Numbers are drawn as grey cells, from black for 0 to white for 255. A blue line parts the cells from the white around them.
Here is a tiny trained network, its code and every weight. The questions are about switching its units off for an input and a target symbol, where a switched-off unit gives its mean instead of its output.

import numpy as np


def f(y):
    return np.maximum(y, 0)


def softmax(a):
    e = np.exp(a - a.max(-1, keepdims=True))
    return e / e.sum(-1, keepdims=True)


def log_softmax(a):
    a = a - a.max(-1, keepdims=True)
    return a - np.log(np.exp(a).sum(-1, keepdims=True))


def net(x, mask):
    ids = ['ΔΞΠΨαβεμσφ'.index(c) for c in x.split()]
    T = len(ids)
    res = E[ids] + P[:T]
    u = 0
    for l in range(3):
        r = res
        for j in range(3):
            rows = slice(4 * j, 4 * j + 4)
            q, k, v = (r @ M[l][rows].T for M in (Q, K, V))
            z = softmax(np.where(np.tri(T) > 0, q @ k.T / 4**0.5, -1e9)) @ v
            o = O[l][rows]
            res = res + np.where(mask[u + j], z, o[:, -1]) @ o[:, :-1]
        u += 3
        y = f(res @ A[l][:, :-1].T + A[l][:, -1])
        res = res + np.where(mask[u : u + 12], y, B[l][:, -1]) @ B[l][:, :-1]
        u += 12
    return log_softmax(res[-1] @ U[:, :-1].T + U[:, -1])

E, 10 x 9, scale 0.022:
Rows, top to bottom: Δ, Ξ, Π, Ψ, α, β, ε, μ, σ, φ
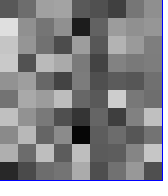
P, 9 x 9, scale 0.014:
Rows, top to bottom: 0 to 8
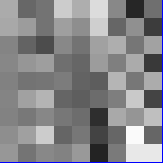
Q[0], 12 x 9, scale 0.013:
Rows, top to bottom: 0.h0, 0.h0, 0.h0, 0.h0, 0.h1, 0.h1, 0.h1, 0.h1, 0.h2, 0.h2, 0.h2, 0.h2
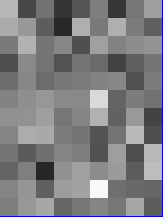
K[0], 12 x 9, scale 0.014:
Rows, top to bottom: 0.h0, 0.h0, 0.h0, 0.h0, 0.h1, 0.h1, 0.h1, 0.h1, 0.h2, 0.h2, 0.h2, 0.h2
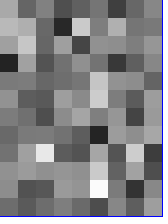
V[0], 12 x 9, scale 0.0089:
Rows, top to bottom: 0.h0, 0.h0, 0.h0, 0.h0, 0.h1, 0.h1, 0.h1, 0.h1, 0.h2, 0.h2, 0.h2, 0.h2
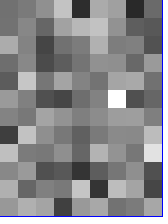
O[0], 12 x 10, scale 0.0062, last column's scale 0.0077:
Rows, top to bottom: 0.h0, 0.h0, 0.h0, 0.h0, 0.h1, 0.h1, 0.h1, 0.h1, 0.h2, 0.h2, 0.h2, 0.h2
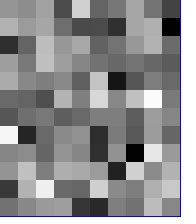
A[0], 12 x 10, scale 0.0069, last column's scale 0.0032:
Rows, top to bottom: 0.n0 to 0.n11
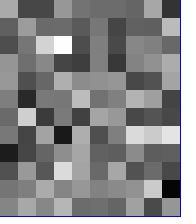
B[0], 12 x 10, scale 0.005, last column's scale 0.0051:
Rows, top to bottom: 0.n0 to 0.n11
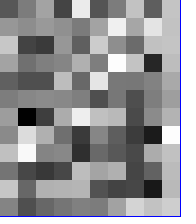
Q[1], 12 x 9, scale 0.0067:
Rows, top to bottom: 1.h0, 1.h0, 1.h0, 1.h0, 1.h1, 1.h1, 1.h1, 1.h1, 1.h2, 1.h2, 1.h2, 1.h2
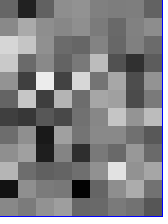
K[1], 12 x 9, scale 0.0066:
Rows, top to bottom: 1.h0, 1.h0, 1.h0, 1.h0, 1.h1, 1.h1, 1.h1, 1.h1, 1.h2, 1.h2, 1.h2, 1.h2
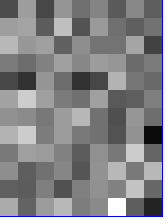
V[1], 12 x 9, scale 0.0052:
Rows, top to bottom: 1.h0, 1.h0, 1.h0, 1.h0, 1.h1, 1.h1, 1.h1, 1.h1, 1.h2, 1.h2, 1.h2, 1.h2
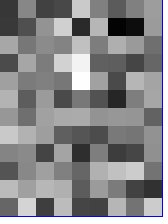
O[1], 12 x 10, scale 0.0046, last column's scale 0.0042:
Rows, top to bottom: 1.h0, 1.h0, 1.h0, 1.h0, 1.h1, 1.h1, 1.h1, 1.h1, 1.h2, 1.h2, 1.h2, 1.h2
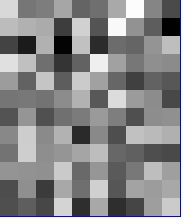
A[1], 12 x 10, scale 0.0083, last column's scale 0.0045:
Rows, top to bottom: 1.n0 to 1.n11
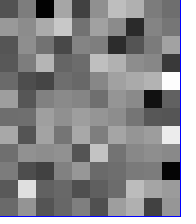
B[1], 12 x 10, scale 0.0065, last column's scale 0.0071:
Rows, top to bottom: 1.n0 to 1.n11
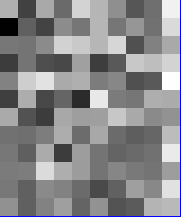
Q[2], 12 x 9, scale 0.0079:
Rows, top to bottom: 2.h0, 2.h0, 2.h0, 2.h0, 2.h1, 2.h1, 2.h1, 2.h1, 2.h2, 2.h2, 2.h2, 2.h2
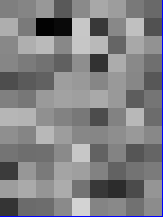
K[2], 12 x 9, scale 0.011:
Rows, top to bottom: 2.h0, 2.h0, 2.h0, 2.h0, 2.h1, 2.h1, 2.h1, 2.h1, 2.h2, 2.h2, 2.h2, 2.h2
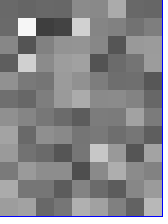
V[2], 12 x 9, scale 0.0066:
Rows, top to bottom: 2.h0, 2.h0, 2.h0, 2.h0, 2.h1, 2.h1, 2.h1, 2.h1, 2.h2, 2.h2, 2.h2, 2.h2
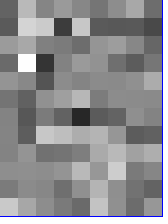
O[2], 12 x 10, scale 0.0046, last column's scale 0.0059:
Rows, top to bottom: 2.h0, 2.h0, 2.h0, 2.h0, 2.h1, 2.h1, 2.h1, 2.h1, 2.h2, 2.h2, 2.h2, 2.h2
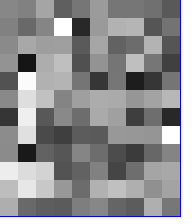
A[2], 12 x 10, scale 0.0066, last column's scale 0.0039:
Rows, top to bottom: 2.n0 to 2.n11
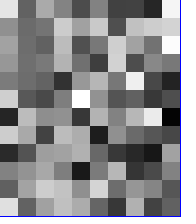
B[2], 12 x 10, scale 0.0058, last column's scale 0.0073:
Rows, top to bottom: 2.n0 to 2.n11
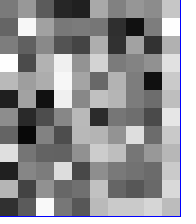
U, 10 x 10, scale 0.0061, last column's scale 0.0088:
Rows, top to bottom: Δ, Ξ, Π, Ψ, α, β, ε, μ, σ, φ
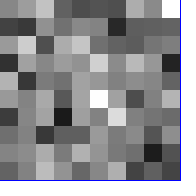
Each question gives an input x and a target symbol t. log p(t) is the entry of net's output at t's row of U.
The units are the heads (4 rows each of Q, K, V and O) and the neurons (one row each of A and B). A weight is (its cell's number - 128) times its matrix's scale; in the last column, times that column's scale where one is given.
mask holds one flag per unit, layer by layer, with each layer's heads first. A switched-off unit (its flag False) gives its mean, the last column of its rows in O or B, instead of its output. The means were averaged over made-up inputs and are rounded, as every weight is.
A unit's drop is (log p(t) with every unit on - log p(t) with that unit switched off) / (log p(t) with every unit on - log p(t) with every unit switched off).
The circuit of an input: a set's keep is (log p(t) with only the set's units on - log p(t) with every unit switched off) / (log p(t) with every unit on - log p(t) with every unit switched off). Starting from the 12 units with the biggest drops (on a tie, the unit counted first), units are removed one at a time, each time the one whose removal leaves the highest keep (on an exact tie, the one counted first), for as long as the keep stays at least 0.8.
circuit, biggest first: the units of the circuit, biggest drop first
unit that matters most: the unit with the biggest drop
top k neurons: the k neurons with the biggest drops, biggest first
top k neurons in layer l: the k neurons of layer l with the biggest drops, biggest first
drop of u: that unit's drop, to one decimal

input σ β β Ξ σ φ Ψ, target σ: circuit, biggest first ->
0.h2; 2.n4
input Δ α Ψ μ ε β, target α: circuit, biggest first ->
0.h2; 2.n7; 0.h1; 2.n3
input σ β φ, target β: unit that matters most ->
0.h1
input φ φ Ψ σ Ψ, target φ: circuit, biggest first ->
0.h2; 2.n9
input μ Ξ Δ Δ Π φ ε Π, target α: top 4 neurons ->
2.n7; 2.n3; 2.n1; 1.n5
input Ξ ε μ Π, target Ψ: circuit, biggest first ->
0.h2; 2.n5; 2.n11; 0.h1
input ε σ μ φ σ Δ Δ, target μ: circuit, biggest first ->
0.h1; 0.h2; 1.n5; 0.h0
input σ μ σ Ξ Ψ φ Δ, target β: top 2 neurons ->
0.n2; 2.n10
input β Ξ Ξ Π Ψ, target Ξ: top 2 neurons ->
1.n1; 2.n6
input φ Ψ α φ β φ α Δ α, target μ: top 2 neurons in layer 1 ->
1.n5; 1.n4
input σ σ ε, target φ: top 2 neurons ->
2.n9; 1.n4
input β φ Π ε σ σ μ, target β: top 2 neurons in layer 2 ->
2.n3; 2.n6
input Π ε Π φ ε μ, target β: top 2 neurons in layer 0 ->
0.n6; 0.n9
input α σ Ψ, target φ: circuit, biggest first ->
0.h2
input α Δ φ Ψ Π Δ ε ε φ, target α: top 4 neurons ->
2.n7; 2.n3; 2.n8; 2.n1
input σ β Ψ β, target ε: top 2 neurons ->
2.n3; 1.n3
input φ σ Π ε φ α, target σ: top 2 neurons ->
2.n4; 1.n3
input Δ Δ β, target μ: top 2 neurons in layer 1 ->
1.n5; 1.n2
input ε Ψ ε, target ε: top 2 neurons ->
1.n3; 2.n3
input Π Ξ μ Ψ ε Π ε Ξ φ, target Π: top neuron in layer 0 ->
0.n8
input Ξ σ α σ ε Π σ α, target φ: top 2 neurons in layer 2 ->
2.n9; 2.n3
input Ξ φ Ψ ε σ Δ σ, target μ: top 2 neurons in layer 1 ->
1.n5; 1.n4
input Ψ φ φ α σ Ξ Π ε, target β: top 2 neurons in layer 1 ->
1.n0; 1.n4
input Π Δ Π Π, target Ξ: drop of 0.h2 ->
0.3
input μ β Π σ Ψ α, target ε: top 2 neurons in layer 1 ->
1.n3; 1.n0
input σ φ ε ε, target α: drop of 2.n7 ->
0.3
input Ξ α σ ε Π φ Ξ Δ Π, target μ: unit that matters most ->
0.h1
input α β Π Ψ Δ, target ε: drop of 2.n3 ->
0.2
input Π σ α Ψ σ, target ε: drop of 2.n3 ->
0.2
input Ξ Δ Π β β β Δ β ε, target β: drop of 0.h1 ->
0.0
